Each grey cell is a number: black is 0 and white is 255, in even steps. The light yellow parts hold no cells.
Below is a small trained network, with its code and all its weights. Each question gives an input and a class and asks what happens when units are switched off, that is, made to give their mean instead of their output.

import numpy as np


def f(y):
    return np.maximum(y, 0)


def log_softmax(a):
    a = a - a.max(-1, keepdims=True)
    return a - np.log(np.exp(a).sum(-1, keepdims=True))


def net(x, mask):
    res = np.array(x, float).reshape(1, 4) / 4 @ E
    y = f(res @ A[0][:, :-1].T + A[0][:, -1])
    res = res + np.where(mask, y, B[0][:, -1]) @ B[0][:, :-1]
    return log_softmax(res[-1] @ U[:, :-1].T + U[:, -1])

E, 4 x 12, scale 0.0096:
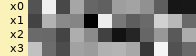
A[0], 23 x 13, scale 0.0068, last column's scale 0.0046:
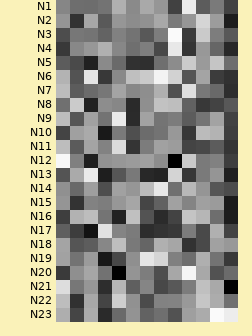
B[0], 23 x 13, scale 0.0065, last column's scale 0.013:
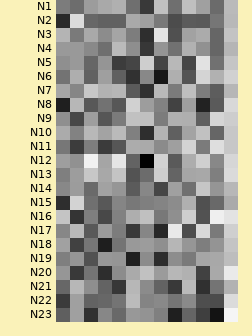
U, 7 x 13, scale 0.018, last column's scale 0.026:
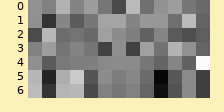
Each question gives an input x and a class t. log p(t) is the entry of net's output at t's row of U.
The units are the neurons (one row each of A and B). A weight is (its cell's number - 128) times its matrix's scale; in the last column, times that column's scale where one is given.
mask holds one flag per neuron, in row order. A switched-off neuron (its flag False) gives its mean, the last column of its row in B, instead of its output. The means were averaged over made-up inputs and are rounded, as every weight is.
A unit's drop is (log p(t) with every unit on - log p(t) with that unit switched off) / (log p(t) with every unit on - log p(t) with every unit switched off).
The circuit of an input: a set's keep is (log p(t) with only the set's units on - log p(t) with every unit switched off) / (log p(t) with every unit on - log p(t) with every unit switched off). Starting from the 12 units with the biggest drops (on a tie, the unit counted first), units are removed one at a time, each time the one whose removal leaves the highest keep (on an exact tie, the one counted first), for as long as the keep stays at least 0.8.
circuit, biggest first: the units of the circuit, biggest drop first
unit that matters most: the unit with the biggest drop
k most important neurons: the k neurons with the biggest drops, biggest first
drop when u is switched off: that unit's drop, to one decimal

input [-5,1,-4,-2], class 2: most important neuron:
N23
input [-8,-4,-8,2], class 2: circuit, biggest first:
N23, N2
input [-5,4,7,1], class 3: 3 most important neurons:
N17, N5, N8
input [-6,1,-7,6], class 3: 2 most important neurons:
N6, N19
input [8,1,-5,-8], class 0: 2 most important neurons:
N3, N13
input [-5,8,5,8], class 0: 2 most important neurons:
N12, N7
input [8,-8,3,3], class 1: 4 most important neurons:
N11, N18, N23, N9
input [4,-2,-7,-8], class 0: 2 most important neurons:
N3, N10
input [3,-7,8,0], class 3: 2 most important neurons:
N17, N5
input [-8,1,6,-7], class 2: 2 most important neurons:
N23, N22
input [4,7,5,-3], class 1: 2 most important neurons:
N16, N20
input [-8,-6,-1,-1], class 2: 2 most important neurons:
N23, N22
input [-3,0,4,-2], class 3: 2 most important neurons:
N8, N5
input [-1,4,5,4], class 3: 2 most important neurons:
N17, N5
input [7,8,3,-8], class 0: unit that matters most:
N13
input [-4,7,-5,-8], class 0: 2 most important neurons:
N13, N10
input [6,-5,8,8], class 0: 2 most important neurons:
N12, N1
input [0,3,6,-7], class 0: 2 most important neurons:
N13, N3
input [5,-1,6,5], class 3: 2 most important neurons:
N17, N23
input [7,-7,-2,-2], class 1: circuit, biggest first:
N11
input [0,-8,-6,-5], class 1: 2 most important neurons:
N11, N9
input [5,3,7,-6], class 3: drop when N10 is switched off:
-0.1
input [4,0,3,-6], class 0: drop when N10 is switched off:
0.0
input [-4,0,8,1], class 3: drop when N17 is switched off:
0.1
